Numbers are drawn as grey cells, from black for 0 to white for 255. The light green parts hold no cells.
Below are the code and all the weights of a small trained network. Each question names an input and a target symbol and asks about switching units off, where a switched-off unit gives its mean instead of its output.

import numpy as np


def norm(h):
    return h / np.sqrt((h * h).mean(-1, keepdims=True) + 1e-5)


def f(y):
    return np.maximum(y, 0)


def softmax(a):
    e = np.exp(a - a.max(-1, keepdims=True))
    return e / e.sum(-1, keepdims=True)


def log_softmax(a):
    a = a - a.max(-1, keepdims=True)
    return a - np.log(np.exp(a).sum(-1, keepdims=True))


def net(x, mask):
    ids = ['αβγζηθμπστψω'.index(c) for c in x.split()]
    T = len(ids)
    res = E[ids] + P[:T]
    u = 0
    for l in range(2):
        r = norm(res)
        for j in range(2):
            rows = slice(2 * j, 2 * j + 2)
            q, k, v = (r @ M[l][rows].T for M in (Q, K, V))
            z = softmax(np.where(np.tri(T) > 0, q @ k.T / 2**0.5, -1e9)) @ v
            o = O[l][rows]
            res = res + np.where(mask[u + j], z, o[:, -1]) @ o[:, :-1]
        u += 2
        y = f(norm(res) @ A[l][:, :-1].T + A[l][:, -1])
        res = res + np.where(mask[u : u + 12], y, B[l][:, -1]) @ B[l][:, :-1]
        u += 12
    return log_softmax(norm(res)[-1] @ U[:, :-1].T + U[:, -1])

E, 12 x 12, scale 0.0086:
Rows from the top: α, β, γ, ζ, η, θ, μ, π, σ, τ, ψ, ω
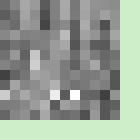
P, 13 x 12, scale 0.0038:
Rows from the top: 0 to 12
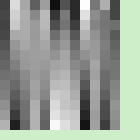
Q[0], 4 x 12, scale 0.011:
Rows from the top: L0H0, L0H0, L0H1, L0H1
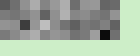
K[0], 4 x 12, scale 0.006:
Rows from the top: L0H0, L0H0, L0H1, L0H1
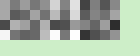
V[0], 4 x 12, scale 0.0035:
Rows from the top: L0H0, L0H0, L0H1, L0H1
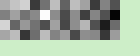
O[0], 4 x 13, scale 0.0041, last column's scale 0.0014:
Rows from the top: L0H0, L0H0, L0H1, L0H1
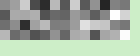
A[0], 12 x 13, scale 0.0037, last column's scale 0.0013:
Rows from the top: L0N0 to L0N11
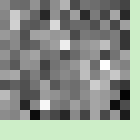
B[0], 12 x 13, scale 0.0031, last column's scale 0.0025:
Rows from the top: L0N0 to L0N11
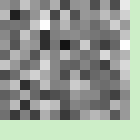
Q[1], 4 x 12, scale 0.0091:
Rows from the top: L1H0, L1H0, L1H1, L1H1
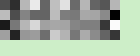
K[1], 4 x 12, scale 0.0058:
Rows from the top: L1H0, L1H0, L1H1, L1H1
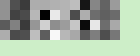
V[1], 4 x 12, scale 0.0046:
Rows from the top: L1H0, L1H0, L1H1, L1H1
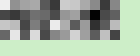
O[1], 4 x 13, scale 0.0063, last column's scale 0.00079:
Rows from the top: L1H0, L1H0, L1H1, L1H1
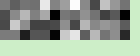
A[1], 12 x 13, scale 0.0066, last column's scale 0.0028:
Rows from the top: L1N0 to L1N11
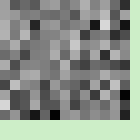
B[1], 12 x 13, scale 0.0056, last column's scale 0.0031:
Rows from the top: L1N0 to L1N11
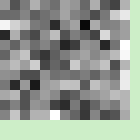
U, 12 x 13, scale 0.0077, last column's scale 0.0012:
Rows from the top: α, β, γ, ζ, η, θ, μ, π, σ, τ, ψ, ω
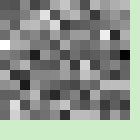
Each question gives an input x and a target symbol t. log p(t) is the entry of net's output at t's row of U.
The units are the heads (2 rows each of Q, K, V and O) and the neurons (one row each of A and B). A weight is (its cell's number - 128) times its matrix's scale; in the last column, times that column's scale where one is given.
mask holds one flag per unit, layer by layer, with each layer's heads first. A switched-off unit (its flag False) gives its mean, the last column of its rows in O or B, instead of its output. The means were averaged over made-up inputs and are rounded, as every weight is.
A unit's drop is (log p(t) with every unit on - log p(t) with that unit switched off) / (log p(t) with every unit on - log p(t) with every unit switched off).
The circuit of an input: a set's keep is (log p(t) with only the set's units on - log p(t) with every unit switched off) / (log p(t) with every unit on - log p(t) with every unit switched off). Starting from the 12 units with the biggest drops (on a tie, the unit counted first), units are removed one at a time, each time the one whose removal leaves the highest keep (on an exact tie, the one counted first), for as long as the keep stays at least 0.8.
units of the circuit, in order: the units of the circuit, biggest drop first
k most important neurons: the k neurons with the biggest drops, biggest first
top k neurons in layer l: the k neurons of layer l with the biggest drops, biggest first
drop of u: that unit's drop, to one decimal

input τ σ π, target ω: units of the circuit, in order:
L0H0
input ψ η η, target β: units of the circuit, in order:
L1H0, L1H1
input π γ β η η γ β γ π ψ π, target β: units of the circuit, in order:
L1H0, L0H0
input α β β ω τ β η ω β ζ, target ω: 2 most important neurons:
L1N5, L1N4
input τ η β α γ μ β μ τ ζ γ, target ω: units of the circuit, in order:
L0H1, L1N5
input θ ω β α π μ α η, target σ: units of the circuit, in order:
L0H0, L1N9
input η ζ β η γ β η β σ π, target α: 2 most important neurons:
L1N8, L0N1
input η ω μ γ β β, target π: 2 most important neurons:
L0N8, L1N0
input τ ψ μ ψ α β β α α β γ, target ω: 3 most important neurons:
L1N4, L1N5, L1N8
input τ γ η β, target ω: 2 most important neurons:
L1N4, L0N1
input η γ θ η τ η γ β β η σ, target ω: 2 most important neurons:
L1N4, L1N5
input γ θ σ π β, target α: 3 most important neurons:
L1N8, L0N2, L0N1
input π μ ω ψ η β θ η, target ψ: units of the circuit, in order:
L1H1, L1N11
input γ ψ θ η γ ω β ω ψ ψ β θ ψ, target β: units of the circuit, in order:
L1H0
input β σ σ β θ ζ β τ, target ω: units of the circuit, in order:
L1H1, L1N4
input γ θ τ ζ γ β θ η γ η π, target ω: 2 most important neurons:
L1N5, L1N4
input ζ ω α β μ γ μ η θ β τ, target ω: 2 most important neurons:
L1N4, L1N5
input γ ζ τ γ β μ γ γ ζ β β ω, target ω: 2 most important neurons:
L1N5, L0N10
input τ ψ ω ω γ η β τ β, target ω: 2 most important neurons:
L1N4, L1N8
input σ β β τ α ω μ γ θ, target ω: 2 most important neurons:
L1N5, L1N4
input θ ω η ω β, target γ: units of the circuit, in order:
L1H1
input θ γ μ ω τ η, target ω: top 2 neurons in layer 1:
L1N4, L1N5
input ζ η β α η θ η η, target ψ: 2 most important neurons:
L1N11, L0N4
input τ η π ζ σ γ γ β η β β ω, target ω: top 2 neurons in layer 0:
L0N10, L0N8
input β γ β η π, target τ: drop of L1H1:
0.2
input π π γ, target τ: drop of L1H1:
0.5
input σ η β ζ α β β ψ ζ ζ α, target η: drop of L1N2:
0.7
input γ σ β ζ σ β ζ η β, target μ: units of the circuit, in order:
L1H1
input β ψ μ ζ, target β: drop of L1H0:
0.3
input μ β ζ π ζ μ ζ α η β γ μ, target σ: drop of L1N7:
0.0
